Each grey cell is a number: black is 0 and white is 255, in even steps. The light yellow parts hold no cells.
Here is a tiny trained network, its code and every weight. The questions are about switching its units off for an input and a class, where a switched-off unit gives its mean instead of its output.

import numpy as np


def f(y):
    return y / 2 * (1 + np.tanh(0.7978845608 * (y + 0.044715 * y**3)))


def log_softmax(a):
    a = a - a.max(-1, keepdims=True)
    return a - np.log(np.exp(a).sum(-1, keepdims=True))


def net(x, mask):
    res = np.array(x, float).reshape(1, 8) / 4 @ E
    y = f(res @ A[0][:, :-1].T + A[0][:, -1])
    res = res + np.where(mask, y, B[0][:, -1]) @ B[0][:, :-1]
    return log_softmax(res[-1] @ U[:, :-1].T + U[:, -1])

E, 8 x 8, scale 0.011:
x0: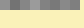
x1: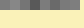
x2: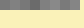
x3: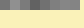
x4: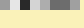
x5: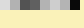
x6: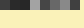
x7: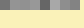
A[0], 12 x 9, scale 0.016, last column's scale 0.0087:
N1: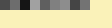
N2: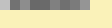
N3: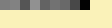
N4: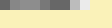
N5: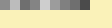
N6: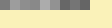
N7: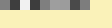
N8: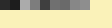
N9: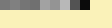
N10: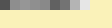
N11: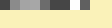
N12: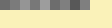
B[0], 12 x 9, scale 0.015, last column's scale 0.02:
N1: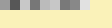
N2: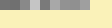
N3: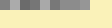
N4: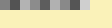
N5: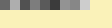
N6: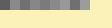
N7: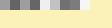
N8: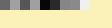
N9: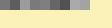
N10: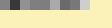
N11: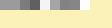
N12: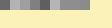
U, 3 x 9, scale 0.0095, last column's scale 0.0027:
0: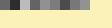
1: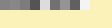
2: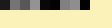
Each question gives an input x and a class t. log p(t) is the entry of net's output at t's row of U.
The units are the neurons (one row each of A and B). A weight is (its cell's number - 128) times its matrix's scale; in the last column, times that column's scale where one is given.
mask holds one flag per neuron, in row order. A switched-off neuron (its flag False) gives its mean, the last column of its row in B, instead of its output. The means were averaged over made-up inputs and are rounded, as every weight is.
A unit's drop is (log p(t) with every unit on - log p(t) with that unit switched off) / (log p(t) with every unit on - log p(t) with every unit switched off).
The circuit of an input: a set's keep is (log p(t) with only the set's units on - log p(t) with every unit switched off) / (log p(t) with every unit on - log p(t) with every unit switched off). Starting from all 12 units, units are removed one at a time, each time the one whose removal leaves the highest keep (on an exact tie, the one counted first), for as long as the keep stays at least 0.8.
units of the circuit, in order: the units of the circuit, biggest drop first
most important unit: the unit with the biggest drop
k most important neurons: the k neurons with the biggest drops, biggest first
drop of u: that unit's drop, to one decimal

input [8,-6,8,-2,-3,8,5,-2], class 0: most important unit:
N11
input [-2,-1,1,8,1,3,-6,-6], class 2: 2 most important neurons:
(N11; N7)
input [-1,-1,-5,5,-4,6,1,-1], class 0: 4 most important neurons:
(N11; N9; N5; N3)
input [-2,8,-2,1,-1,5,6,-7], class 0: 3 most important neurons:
(N11; N1; N9)
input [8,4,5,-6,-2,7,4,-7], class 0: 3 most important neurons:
(N11; N9; N1)
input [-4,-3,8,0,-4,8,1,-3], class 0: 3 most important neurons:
(N11; N9; N2)
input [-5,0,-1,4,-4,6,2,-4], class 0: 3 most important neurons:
(N11; N9; N5)
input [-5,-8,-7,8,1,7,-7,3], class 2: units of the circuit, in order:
(N5; N11)
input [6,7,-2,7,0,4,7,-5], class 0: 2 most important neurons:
(N11; N1)
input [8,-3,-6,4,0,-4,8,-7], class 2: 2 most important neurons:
(N8; N7)
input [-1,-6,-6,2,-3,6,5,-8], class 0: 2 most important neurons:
(N11; N9)
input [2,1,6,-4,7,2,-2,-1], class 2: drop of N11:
0.2
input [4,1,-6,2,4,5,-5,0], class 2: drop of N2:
0.0
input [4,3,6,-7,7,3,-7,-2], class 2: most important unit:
N5
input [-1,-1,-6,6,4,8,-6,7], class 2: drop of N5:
0.1
